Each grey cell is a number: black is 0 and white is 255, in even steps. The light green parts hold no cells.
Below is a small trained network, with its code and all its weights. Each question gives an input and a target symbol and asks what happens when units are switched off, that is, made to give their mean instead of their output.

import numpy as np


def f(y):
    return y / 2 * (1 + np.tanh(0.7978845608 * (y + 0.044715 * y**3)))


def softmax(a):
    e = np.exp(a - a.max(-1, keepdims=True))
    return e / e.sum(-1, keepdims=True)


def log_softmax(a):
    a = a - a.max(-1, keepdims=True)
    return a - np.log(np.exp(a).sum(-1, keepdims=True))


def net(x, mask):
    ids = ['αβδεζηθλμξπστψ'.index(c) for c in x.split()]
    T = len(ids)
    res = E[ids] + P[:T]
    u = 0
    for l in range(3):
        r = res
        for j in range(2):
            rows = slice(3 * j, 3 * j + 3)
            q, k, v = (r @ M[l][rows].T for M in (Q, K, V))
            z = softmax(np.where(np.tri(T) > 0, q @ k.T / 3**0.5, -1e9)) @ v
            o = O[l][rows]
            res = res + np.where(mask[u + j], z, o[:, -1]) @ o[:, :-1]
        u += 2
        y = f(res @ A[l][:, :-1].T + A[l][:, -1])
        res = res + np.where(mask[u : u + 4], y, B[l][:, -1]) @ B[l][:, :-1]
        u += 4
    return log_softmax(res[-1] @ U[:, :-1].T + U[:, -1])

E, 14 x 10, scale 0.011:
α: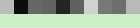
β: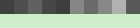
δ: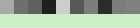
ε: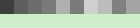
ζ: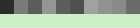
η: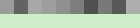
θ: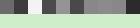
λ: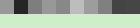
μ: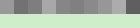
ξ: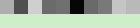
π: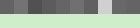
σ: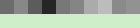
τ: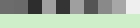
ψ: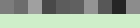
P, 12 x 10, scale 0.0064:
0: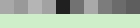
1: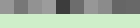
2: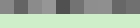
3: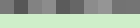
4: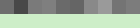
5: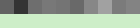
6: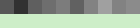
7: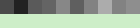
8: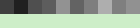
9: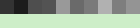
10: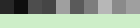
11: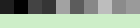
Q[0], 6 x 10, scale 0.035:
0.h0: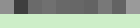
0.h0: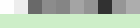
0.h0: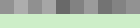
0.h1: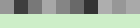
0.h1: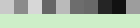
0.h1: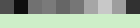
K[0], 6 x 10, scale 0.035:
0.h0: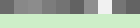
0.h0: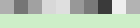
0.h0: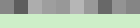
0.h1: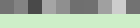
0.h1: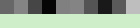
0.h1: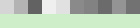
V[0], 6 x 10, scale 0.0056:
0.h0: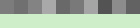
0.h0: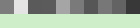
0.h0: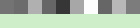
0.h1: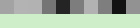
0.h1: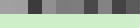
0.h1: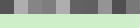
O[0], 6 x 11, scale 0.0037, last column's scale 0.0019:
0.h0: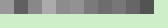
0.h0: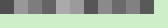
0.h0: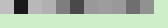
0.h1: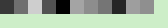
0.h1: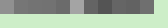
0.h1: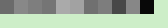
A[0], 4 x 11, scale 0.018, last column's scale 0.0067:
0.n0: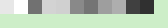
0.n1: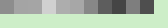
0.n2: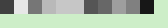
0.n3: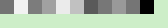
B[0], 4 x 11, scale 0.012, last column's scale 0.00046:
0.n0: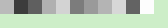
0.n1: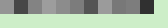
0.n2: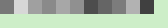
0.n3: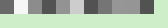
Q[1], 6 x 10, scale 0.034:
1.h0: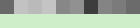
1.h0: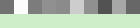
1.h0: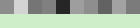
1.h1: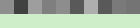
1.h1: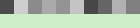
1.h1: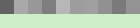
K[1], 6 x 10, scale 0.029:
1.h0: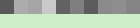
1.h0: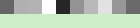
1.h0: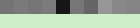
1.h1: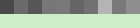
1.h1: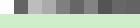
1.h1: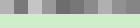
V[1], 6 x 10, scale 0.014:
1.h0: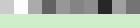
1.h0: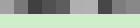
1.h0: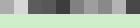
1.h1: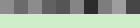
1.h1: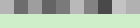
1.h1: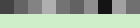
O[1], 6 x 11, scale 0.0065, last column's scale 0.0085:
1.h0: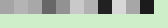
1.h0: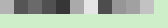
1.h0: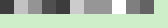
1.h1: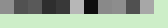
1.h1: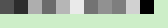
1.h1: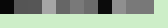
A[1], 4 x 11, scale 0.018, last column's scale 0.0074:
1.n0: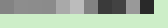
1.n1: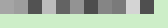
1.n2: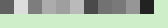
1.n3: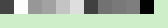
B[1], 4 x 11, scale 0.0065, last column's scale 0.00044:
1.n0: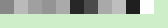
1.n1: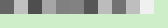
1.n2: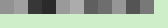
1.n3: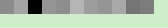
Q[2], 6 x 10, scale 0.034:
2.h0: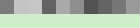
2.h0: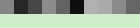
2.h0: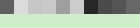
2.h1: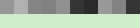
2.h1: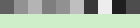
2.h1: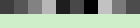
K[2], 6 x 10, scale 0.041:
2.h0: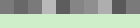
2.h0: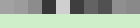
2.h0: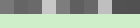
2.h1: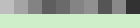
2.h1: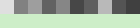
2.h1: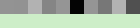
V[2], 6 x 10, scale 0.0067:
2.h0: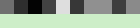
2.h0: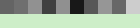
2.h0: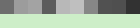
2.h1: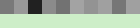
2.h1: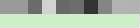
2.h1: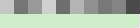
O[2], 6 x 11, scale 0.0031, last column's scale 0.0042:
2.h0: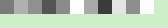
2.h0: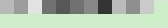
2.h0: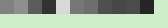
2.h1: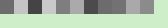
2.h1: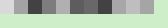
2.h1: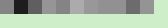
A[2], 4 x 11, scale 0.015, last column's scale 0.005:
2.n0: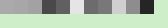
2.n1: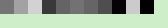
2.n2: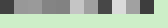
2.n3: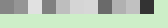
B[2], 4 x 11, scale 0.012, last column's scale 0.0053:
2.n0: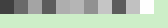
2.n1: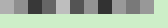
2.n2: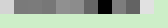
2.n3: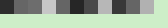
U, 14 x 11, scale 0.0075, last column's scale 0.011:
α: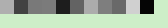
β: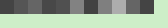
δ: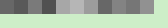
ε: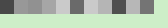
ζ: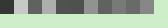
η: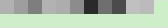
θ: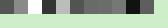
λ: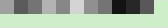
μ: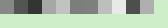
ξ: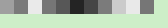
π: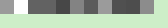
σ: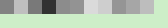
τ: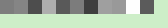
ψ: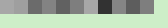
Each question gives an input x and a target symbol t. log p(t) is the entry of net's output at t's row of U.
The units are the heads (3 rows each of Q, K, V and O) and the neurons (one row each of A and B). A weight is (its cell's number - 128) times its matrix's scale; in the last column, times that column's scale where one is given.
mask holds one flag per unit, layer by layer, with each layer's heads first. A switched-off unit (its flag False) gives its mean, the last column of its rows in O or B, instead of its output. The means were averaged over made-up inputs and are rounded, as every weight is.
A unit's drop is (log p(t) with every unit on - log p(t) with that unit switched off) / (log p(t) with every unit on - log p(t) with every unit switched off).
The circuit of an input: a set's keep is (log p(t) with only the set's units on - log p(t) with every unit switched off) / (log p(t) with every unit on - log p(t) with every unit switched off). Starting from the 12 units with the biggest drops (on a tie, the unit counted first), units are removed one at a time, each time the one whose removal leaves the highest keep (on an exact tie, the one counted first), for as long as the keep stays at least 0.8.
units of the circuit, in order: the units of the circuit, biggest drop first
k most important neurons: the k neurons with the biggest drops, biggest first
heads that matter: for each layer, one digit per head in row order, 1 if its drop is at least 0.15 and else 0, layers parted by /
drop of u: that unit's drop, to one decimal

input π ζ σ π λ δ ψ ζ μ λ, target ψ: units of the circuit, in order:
[1.h1 1.h0 2.h0 2.n0]
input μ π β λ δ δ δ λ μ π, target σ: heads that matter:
10 / 01 / 10
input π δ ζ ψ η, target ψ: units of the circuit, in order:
[1.h0 2.n2]
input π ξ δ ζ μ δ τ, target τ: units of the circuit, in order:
[1.n1]
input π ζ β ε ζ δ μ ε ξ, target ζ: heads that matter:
00 / 11 / 10
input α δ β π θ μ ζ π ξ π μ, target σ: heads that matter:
00 / 11 / 00
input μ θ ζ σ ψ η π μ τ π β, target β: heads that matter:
00 / 11 / 00
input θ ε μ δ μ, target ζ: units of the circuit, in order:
[2.n3 1.h1 1.h0]
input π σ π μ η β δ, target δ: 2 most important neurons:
[2.n0 2.n2]
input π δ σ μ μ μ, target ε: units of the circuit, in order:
[1.h0 2.n3 2.n0]
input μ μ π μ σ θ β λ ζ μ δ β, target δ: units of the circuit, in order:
[2.h0 2.n0 2.n2 1.h1]
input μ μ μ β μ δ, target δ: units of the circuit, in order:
[1.h1 2.h0 2.n0 1.h0]
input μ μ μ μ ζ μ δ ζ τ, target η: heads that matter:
00 / 11 / 10
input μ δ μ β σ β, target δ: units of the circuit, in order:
[1.h0 2.n0 2.n2]
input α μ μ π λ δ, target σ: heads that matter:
00 / 11 / 10
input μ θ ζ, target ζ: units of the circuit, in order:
[1.h1]
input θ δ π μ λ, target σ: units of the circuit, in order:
[1.h0 2.n0]
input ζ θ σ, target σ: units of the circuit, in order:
[1.h1 1.h0]
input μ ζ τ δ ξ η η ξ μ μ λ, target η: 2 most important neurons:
[1.n1 2.n2]
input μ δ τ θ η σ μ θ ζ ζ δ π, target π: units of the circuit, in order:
[1.h1 0.h0]
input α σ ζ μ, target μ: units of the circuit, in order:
[0.h1 0.n0]
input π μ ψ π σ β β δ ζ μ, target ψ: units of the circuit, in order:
[1.h1 2.h0 2.n2 1.h0]
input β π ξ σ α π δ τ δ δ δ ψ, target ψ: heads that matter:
00 / 10 / 01
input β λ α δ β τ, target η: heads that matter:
00 / 11 / 01
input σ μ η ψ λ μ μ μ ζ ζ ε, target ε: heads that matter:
00 / 11 / 00
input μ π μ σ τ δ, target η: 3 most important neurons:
[2.n2 2.n3 1.n1]
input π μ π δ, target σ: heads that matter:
00 / 11 / 00
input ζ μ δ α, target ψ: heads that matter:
00 / 11 / 00
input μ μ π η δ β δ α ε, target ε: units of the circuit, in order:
[1.h1]
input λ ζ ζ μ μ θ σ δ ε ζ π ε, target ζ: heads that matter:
00 / 01 / 10
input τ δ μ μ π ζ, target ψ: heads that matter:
00 / 10 / 00
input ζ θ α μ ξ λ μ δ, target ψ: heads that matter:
00 / 01 / 10
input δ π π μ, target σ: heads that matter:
00 / 11 / 10
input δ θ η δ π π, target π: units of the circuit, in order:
[1.h1]
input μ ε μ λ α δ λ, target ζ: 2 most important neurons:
[2.n3 2.n0]
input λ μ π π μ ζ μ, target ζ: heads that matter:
00 / 01 / 00
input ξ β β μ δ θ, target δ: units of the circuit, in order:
[1.h1 1.h0 2.n0 2.h0]
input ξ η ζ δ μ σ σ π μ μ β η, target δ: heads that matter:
00 / 11 / 00
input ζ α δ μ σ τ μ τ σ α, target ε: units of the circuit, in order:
[1.h1 1.h0 2.n3 2.n0]
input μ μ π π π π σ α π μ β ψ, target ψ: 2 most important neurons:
[2.n1 0.n0]
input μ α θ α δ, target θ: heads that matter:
00 / 11 / 10
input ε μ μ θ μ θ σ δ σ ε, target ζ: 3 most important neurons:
[2.n3 2.n0 2.n2]
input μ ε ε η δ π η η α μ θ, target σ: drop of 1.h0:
0.5
